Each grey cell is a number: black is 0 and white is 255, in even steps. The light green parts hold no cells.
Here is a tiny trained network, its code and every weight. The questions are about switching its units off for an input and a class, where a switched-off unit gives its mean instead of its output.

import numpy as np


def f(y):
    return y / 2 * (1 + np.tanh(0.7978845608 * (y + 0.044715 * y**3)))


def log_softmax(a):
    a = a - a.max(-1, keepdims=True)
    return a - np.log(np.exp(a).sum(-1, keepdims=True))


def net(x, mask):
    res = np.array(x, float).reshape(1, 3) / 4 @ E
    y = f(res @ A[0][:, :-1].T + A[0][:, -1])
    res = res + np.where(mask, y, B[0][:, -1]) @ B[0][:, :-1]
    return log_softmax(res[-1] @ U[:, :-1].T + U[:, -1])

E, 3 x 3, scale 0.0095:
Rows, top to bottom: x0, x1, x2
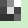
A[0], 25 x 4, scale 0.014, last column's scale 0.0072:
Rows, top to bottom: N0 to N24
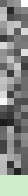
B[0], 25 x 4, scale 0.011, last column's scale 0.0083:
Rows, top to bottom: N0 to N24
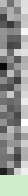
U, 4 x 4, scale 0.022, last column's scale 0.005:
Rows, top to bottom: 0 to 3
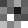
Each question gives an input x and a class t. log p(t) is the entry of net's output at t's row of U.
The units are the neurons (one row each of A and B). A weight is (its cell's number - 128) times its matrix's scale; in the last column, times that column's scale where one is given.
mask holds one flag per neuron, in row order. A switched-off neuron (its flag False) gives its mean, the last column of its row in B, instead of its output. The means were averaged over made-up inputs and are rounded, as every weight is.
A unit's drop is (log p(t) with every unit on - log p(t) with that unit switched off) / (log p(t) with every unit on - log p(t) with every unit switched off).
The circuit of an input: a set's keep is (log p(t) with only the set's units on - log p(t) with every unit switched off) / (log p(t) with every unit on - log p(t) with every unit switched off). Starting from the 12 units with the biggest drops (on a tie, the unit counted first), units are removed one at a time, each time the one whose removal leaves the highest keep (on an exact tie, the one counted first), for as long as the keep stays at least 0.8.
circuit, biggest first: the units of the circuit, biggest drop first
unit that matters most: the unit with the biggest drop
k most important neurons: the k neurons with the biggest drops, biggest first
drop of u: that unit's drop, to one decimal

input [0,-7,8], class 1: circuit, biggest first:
(N17)
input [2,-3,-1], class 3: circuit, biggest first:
(N24 N16)
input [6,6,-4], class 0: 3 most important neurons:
(N3 N9 N13)
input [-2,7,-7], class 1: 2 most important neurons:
(N6 N11)
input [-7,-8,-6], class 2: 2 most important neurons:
(N13 N2)
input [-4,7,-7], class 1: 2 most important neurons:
(N6 N11)
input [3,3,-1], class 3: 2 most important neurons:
(N24 N10)
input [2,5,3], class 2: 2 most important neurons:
(N24 N21)
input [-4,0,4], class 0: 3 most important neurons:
(N24 N6 N11)
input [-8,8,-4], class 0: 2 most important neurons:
(N24 N12)
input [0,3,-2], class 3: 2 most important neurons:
(N10 N13)
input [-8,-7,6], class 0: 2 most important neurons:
(N24 N2)
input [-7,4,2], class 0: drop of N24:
0.1
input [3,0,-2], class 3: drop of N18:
0.1
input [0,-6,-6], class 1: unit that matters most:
N6
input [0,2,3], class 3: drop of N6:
0.2
